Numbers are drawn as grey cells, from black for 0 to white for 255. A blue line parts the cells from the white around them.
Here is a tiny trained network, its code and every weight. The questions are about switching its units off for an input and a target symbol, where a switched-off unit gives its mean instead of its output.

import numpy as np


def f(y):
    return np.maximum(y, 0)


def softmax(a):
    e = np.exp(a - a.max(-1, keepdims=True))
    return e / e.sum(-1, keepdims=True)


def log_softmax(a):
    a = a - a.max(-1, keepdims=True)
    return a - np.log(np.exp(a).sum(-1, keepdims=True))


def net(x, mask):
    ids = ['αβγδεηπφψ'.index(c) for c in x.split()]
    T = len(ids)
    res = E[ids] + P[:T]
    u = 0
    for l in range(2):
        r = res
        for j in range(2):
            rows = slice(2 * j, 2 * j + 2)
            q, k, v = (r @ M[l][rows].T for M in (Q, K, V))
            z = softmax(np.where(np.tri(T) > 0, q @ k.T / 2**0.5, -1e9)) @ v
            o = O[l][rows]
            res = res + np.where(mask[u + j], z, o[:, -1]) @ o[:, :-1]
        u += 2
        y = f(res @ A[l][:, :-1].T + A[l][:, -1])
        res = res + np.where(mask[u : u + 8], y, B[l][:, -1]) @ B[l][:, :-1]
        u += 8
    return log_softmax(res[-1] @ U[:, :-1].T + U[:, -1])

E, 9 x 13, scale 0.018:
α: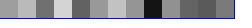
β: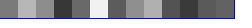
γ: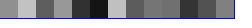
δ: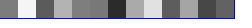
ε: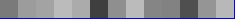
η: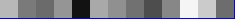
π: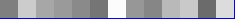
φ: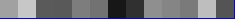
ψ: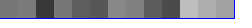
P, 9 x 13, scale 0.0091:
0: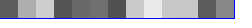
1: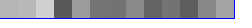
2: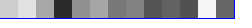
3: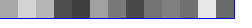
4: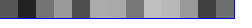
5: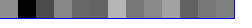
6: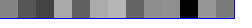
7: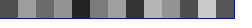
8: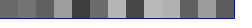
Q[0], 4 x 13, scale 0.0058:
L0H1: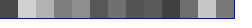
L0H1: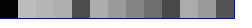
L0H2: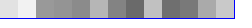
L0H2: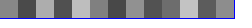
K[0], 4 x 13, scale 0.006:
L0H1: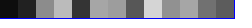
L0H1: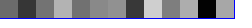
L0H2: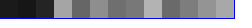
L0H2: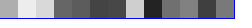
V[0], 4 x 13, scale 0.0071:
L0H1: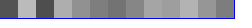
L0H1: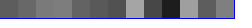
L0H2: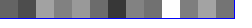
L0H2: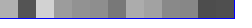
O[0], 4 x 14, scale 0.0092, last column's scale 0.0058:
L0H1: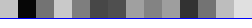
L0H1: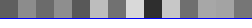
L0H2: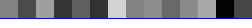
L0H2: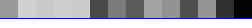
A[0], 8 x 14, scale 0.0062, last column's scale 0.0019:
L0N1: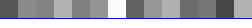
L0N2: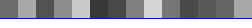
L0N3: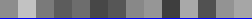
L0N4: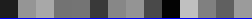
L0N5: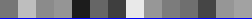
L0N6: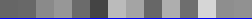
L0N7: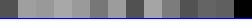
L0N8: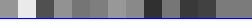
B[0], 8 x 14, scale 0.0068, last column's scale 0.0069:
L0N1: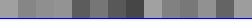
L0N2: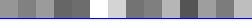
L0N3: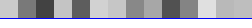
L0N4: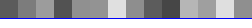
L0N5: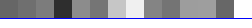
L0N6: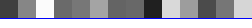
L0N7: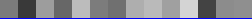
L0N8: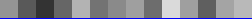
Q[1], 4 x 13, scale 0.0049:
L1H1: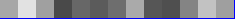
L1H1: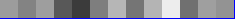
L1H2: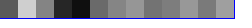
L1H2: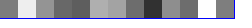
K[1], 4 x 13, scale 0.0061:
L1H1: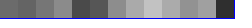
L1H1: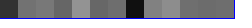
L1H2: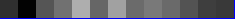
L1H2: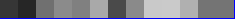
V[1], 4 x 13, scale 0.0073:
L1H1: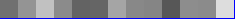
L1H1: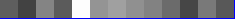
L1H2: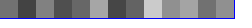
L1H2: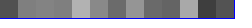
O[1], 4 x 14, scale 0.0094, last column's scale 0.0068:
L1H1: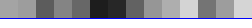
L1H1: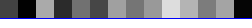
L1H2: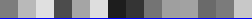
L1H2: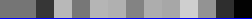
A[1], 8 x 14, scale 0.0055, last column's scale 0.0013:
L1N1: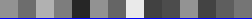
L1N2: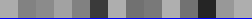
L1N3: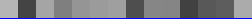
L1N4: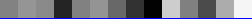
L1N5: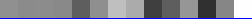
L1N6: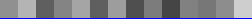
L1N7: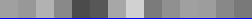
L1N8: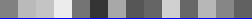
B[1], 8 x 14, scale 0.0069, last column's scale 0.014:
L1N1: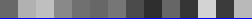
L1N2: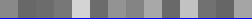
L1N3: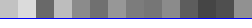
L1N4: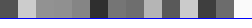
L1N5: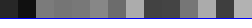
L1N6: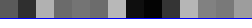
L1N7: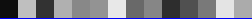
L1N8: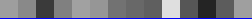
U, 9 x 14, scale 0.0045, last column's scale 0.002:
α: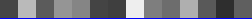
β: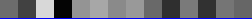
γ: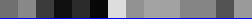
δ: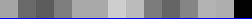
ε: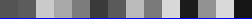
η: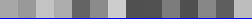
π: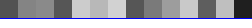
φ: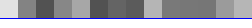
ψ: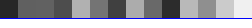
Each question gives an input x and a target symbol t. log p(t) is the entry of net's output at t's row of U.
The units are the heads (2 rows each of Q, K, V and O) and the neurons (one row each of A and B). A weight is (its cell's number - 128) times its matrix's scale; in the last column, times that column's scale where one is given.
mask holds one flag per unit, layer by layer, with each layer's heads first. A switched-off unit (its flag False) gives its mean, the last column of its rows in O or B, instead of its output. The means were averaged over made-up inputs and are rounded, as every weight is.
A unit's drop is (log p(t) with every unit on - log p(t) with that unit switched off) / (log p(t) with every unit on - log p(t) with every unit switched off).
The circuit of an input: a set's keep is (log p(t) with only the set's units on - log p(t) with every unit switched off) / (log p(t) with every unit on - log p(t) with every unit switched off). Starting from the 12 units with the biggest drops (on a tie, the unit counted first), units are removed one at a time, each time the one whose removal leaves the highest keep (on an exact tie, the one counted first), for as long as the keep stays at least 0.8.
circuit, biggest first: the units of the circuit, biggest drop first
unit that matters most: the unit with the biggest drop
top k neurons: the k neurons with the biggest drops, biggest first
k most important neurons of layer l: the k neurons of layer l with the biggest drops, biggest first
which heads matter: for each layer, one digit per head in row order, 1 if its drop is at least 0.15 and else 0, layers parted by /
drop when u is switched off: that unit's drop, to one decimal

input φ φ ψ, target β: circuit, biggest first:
L1H1, L1H2, L0H2
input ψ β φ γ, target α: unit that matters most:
L0H1
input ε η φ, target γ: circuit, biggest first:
L0H2, L1H2
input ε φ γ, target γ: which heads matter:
01 / 11
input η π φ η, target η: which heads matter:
00 / 10
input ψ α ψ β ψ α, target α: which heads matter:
00 / 00
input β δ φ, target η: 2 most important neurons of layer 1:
L1N3, L1N2
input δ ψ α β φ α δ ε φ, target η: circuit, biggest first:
L1H1, L0N5, L0N2
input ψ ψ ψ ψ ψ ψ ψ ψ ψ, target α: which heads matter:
10 / 11
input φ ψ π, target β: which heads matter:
11 / 11
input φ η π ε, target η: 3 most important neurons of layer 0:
L0N5, L0N8, L0N7
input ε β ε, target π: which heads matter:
11 / 10
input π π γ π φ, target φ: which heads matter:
10 / 00
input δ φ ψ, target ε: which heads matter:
10 / 00
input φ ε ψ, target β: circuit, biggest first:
L1H1, L0H2, L1H2
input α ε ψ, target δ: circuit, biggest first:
L1H2, L1N4, L0N3
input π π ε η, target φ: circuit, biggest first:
L0H1, L1H1
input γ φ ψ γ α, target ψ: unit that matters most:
L1N5
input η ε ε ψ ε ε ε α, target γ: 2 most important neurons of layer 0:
L0N8, L0N3
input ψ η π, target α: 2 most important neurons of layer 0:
L0N6, L0N3
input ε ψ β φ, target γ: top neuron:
L0N7
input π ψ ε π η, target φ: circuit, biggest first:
L1H1, L0H1, L0N5, L0H2
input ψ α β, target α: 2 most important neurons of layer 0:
L0N2, L0N3
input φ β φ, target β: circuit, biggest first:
L1H1, L0H2
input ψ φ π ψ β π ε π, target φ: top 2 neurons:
L0N1, L0N5
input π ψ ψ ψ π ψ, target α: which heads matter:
10 / 10
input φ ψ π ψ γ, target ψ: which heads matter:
01 / 00
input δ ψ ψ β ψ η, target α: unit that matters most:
L1N4
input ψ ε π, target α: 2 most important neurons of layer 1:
L1N4, L1N6
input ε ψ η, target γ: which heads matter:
01 / 11
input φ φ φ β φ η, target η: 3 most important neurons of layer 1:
L1N1, L1N3, L1N2
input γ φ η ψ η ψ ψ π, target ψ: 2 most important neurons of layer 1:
L1N5, L1N3
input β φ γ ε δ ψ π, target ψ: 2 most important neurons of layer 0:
L0N2, L0N3
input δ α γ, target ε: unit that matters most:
L0H1
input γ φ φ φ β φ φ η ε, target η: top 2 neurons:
L0N5, L1N3
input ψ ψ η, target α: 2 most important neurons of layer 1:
L1N4, L1N6
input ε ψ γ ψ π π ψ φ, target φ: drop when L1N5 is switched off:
0.2
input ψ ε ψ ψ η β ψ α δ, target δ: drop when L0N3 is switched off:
0.2
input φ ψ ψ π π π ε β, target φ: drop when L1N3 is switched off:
0.1
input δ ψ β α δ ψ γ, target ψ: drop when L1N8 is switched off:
0.1
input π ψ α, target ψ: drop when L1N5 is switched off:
0.2
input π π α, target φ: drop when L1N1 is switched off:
0.0
